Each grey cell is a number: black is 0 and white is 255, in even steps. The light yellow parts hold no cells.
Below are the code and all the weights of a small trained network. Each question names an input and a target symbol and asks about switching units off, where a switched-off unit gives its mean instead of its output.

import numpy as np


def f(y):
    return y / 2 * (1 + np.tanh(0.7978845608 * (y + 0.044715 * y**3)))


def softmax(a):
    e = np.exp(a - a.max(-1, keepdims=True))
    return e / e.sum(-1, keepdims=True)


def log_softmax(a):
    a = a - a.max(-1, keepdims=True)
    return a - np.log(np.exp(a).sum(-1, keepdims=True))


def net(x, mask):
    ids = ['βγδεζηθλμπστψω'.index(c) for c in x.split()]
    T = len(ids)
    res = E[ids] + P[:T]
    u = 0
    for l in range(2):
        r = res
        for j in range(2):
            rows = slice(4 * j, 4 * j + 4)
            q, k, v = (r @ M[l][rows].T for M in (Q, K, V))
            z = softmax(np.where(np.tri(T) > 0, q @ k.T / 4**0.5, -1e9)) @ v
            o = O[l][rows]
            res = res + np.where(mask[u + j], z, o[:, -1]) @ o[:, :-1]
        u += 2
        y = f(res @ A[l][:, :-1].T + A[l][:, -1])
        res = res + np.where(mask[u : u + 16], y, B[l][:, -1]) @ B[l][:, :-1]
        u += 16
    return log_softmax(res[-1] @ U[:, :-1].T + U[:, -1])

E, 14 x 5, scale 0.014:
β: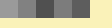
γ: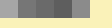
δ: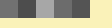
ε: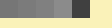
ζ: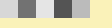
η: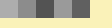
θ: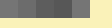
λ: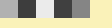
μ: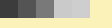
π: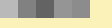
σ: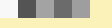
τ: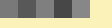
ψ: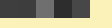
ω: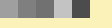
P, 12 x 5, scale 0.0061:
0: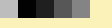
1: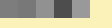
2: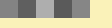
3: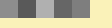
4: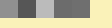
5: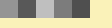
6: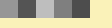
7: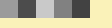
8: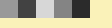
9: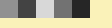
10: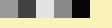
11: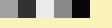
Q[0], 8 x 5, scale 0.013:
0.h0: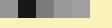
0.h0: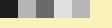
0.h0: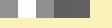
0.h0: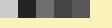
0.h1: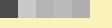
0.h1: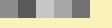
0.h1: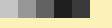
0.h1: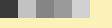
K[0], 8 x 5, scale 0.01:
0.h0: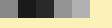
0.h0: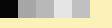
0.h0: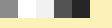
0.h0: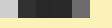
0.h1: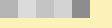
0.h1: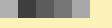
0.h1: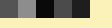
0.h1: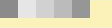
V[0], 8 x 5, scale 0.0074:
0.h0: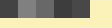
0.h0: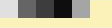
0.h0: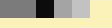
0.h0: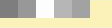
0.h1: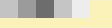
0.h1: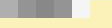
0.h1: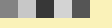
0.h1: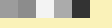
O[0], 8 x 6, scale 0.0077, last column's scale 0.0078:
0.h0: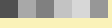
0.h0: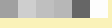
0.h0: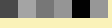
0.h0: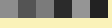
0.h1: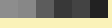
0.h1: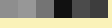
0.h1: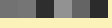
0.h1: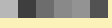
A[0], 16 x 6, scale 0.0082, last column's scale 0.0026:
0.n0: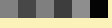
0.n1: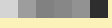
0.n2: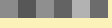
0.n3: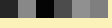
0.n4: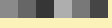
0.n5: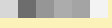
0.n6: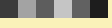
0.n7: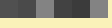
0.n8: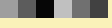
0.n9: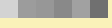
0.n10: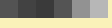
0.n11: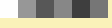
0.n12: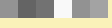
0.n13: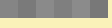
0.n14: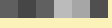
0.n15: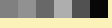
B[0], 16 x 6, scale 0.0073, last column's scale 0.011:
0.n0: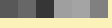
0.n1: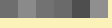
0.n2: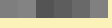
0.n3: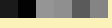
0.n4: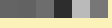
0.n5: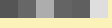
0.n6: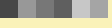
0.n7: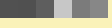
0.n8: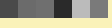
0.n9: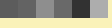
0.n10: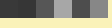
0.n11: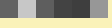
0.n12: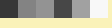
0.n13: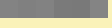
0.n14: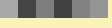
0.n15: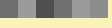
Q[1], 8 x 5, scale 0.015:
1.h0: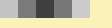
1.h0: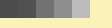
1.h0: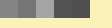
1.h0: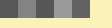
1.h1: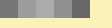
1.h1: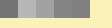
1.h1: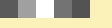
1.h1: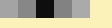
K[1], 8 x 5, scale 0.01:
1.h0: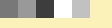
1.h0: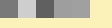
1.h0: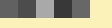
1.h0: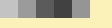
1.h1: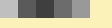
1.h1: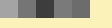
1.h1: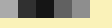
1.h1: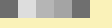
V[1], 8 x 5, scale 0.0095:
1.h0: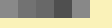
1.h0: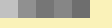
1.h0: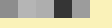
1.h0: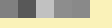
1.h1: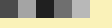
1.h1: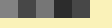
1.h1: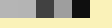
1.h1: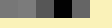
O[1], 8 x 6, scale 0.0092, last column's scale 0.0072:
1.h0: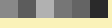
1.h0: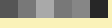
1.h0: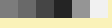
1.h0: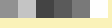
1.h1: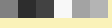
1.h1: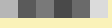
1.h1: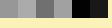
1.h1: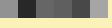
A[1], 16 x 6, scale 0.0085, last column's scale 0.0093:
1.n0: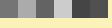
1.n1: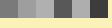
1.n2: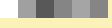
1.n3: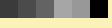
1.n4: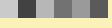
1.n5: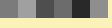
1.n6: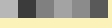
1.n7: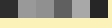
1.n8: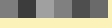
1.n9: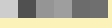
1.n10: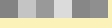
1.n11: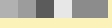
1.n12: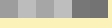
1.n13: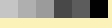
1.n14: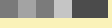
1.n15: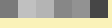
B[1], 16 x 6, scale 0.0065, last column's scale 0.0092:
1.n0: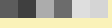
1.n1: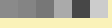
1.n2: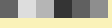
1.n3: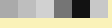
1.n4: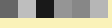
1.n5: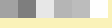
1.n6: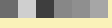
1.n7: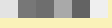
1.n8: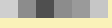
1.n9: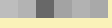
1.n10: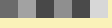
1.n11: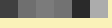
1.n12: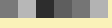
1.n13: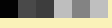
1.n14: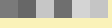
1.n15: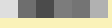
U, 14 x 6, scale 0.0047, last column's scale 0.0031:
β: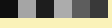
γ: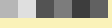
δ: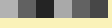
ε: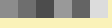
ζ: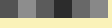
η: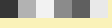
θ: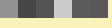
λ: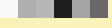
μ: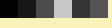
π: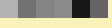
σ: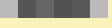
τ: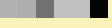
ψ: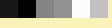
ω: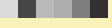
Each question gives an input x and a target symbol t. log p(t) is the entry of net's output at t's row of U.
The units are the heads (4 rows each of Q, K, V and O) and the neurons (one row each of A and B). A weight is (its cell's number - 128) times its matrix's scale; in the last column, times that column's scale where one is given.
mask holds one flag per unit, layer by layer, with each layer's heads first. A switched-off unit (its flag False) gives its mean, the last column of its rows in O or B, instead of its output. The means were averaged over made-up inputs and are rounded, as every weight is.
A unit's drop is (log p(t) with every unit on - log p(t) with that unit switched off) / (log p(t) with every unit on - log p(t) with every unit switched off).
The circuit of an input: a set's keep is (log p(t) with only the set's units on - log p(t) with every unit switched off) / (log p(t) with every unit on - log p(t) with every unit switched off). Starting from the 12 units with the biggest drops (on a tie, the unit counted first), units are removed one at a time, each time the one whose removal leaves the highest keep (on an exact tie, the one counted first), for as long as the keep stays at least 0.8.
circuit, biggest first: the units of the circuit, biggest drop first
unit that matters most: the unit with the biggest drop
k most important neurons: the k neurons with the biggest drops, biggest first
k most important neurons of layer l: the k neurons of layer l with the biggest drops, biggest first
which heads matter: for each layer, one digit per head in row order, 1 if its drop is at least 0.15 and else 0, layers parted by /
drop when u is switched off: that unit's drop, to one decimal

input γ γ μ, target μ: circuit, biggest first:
(0.h0 0.h1 0.n3 0.n10)
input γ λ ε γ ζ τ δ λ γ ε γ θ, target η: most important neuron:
(1.n5)
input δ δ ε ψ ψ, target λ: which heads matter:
01 / 01
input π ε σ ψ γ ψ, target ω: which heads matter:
11 / 01
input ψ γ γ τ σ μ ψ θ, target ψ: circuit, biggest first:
(0.h0 1.h1)
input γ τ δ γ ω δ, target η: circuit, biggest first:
(1.h1 0.h0)
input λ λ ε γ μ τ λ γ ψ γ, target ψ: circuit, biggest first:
(0.h0 1.h1)
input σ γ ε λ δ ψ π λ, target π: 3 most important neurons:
(1.n13 0.n11 1.n8)
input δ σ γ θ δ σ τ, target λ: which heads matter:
00 / 01
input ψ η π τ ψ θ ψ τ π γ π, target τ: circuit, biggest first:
(1.h1 0.h1 0.h0 1.n15)
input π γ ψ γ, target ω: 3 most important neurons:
(0.n11 1.n5 0.n12)
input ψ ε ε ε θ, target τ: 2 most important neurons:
(1.n7 0.n12)
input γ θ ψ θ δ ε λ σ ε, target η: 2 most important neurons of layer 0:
(0.n11 0.n12)
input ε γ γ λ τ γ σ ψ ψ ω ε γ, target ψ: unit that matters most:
0.h1
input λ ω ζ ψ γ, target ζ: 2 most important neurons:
(1.n13 0.n9)
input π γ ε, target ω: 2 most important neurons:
(0.n11 1.n5)
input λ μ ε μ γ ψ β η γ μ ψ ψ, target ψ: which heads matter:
10 / 00
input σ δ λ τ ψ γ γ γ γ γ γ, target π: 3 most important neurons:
(0.n11 1.n13 1.n8)
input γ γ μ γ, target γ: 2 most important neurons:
(0.n3 1.n12)
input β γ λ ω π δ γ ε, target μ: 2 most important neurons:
(1.n11 0.n6)
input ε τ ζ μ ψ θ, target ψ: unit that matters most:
0.n0
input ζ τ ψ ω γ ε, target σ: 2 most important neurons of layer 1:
(1.n13 1.n8)
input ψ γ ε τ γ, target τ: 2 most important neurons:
(1.n7 0.n12)
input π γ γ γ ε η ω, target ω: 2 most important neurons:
(1.n5 0.n11)
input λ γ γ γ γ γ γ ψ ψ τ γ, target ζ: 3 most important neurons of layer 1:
(1.n13 1.n4 1.n5)
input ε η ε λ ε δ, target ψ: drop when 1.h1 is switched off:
0.7
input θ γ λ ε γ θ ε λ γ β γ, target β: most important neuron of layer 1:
(1.n10)
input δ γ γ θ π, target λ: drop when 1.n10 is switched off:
0.1
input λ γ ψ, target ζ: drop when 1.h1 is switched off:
1.0
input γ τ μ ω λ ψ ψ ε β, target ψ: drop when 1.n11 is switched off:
0.0
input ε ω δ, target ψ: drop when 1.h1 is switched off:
0.5
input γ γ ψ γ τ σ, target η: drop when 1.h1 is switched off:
0.4
